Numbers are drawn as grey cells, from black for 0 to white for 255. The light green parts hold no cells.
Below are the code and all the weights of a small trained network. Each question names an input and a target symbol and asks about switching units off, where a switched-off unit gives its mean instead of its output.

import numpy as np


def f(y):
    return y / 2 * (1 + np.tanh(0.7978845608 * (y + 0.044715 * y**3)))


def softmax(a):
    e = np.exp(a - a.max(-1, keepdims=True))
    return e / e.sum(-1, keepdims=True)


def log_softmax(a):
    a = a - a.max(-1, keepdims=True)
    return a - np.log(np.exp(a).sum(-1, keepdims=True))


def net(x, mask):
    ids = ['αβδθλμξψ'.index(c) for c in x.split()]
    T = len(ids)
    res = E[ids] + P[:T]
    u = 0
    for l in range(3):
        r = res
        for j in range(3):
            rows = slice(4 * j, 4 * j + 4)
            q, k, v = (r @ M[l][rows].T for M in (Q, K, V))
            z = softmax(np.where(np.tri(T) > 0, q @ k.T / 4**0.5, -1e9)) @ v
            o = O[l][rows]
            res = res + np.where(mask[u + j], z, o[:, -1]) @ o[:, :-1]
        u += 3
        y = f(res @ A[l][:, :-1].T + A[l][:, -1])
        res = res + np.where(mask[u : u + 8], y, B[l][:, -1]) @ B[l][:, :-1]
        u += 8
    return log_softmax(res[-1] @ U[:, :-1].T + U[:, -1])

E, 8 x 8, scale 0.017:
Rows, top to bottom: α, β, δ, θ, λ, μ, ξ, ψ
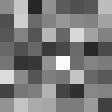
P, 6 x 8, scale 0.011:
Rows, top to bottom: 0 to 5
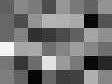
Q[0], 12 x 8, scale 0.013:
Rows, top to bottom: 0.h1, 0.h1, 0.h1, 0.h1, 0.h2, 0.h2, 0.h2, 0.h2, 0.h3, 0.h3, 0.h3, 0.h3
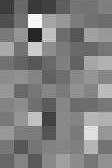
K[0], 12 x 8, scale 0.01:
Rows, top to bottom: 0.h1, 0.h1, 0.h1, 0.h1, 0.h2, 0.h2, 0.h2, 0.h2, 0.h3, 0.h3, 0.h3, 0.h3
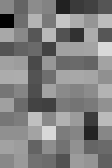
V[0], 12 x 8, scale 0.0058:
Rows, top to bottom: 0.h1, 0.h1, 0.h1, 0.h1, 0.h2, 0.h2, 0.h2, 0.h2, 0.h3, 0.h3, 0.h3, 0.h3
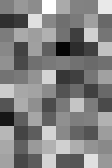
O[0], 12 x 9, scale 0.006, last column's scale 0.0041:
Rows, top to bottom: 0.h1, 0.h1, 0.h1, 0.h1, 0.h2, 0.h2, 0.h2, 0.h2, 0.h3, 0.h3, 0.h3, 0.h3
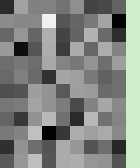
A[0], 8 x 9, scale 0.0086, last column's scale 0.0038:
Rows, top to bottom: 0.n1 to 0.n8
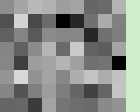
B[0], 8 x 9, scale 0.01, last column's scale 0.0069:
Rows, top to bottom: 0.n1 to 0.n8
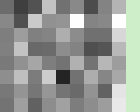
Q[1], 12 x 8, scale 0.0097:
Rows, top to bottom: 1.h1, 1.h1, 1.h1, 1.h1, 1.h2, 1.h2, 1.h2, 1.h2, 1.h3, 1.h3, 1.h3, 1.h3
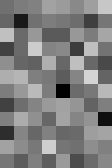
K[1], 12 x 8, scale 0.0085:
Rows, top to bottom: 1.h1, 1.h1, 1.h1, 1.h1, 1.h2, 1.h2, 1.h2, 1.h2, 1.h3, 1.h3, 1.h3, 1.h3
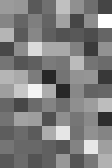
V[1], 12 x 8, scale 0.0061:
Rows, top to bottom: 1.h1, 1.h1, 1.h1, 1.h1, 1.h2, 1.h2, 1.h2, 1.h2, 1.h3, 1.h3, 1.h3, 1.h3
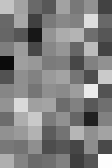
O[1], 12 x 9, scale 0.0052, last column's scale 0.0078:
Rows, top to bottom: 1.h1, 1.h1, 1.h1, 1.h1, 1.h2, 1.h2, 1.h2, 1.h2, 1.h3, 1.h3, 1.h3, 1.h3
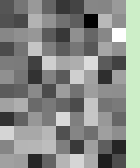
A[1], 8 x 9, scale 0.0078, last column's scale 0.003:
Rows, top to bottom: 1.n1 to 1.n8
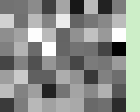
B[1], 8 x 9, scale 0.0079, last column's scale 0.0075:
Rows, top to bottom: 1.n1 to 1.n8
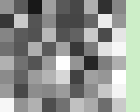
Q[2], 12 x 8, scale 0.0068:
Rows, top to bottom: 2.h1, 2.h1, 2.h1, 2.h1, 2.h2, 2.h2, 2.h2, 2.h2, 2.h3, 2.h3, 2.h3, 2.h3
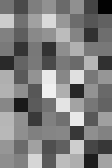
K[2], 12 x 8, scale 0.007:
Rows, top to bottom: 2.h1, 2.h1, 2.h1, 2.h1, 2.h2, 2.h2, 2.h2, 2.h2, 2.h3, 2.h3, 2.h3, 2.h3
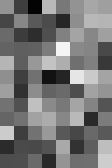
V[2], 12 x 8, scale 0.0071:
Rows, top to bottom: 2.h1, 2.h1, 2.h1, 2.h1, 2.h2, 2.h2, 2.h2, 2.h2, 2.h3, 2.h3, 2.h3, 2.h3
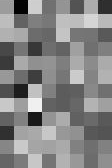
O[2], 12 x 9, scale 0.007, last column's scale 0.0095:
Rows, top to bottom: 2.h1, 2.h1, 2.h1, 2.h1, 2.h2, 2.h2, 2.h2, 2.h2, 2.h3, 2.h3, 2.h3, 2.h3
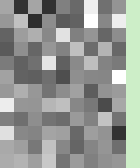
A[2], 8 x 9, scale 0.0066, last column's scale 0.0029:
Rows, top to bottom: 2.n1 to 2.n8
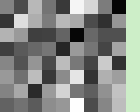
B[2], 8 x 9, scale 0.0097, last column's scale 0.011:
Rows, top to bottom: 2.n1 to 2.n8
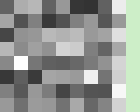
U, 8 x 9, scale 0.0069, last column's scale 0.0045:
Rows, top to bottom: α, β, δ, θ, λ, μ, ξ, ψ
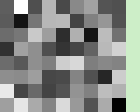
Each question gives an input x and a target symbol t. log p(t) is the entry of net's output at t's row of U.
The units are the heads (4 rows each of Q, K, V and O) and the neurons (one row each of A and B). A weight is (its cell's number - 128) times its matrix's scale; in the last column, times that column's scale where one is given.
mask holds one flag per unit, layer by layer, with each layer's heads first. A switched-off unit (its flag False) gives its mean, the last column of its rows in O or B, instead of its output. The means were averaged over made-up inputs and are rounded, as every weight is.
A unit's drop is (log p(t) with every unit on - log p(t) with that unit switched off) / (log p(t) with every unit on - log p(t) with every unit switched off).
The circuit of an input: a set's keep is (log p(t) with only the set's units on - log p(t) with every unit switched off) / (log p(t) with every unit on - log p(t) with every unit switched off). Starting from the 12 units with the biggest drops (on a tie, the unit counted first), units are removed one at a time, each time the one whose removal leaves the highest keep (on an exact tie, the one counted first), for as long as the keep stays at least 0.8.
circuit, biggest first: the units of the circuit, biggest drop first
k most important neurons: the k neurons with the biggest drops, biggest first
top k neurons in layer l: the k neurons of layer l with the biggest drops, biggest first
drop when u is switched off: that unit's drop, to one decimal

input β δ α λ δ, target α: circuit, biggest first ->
0.n2, 2.h1
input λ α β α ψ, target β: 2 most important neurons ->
1.n4, 0.n2
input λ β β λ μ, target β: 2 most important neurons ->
0.n2, 1.n4
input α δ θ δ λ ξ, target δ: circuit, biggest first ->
0.n2, 0.h1
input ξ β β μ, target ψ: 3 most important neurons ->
0.n2, 2.n3, 1.n2
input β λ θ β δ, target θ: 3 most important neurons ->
1.n4, 2.n5, 0.n2
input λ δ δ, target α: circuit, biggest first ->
0.h1, 0.n6, 2.h3
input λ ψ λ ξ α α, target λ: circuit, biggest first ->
2.n6, 0.n2
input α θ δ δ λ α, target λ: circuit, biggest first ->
0.n2, 2.n6
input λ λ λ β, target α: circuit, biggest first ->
0.n6
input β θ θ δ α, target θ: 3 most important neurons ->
2.n5, 1.n6, 1.n4
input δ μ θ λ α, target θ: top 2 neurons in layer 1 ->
1.n4, 1.n6
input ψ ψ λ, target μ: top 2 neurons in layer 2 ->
2.n7, 2.n2
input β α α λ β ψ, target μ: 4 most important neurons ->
2.n1, 1.n3, 0.n2, 2.n4
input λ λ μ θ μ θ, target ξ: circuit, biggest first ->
0.h1
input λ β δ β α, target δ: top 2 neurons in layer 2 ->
2.n7, 2.n8
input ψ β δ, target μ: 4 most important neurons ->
0.n2, 0.n6, 2.n1, 1.n4
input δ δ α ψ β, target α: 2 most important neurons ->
0.n2, 1.n7
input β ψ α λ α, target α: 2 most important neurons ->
0.n2, 1.n7
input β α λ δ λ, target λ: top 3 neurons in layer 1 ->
1.n8, 1.n4, 1.n7
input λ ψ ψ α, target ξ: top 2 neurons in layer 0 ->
0.n2, 0.n7
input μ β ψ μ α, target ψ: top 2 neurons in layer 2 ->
2.n5, 2.n3
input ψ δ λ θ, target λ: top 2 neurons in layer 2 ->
2.n4, 2.n3
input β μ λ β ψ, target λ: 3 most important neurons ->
0.n1, 0.n2, 2.n6
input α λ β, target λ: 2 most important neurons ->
0.n2, 2.n6
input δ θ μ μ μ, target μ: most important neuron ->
2.n2
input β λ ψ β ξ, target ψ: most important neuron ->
1.n3
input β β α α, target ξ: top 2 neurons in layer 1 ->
1.n7, 1.n6
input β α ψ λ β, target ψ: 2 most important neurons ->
2.n5, 1.n3
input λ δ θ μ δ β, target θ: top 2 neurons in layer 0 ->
0.n6, 0.n1
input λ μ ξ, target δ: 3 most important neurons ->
0.n2, 2.n1, 1.n3
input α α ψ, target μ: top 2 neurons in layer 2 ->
2.n1, 2.n4
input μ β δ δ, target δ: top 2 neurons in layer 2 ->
2.n6, 2.n5
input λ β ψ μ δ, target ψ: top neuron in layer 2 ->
2.n5
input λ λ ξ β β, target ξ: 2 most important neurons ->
0.n2, 1.n3
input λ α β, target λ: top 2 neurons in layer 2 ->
2.n6, 2.n5
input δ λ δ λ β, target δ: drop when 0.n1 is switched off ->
0.0
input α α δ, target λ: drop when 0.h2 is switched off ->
0.1
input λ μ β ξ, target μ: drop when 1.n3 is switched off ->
0.2
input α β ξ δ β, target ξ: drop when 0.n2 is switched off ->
0.8
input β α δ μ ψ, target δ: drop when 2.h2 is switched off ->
0.2
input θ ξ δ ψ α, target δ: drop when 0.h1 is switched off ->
0.1
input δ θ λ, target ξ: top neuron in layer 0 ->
0.n4
